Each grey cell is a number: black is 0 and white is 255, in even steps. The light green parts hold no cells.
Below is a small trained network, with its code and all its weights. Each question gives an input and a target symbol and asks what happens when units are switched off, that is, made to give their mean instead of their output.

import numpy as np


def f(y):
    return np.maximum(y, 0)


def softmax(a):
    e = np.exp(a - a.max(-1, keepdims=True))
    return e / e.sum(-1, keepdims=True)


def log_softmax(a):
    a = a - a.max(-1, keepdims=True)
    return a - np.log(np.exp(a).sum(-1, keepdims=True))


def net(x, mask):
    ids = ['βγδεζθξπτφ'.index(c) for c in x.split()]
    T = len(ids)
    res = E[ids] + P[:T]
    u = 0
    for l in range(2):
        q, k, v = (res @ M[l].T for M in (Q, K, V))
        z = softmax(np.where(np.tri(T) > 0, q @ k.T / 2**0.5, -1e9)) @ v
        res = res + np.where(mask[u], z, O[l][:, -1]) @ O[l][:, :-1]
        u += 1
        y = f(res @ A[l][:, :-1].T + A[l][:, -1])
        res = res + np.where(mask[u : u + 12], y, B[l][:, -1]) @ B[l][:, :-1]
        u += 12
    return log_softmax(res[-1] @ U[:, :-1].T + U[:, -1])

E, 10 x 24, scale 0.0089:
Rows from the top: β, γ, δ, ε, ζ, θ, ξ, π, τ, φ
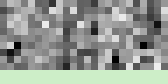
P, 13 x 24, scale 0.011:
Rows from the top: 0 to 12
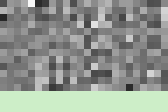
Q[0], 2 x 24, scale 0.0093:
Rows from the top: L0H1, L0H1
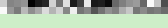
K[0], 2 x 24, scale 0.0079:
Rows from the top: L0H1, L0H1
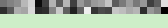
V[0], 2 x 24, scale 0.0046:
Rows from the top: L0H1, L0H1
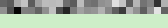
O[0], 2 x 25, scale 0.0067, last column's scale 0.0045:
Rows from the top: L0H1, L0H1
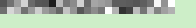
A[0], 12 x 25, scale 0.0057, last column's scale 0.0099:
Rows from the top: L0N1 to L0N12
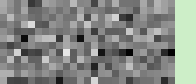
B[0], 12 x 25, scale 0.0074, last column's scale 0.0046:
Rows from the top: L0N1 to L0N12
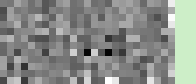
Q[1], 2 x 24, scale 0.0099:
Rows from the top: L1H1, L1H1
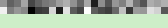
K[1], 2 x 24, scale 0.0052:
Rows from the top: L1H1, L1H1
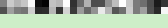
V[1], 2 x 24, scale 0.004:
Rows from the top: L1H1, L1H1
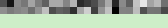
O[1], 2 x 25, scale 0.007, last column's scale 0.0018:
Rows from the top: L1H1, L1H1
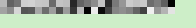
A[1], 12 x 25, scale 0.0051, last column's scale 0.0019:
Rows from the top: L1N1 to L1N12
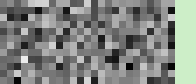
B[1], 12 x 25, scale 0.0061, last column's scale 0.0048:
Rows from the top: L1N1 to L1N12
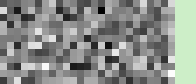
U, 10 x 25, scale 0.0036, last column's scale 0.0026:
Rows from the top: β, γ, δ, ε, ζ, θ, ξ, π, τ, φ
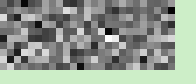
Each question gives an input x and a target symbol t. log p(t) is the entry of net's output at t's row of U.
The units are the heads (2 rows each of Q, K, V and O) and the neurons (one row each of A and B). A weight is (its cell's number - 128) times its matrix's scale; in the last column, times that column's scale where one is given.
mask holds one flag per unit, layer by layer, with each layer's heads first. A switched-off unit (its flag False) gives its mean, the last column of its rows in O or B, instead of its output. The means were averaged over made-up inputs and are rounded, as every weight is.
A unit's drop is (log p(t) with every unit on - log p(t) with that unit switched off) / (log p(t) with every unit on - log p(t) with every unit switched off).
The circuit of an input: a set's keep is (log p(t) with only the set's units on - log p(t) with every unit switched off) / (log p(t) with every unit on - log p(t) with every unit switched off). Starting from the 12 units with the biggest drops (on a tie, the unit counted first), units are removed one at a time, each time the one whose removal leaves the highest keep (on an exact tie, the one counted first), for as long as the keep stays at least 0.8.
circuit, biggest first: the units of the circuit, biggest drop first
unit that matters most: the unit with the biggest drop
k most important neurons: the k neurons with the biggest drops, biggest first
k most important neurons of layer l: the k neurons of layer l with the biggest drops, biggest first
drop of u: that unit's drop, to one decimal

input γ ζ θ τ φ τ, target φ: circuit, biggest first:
L0H1, L0N6
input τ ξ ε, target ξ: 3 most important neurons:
L1N7, L1N6, L0N11
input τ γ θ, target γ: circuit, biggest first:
L1H1, L1N12, L1N5, L0N1
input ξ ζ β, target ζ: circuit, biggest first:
L0H1, L1N9
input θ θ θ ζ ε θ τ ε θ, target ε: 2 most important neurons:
L1N6, L0N9
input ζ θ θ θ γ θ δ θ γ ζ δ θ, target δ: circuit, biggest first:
L0H1, L1N2, L1H1, L1N5
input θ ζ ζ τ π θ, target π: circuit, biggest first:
L1H1, L1N1
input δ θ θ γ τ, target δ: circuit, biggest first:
L0H1, L1N2, L1H1
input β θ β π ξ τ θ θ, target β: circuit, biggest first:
L0H1, L0N10, L1N3
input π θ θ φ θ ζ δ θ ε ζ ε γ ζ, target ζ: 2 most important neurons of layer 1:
L1N9, L1N1
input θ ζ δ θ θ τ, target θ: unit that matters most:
L1N8
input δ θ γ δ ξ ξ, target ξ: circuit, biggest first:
L1N7, L1H1, L0H1
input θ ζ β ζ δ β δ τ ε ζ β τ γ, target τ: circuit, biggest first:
L1H1, L1N4
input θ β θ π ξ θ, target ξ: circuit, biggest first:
L1N7, L1H1, L0H1, L0N9
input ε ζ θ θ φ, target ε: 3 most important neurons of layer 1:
L1N6, L1N2, L1N9
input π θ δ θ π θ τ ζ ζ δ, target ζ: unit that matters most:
L0H1
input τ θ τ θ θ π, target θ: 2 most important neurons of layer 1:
L1N8, L1N9
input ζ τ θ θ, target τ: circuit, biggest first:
L1H1, L1N4, L0H1
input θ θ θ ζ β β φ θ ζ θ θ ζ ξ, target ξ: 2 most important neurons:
L1N7, L0N12
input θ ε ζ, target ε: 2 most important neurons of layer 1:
L1N6, L1N2
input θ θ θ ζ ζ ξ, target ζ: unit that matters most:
L0H1
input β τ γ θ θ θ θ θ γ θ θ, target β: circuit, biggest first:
L0H1, L1N3, L0N10
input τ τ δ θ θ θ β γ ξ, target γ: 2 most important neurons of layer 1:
L1N12, L1N5
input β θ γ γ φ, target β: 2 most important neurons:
L0N10, L1N3
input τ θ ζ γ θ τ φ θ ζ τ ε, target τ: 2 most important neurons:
L1N4, L0N11
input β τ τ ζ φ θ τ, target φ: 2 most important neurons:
L0N6, L1N8
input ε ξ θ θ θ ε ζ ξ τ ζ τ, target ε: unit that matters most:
L1H1
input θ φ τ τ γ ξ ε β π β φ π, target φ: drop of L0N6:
1.0
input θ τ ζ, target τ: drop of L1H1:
0.8
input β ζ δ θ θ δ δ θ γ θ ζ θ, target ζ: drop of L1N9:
0.2
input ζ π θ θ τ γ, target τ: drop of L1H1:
0.8
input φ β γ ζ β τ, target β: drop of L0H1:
1.0
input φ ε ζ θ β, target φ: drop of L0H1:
1.3
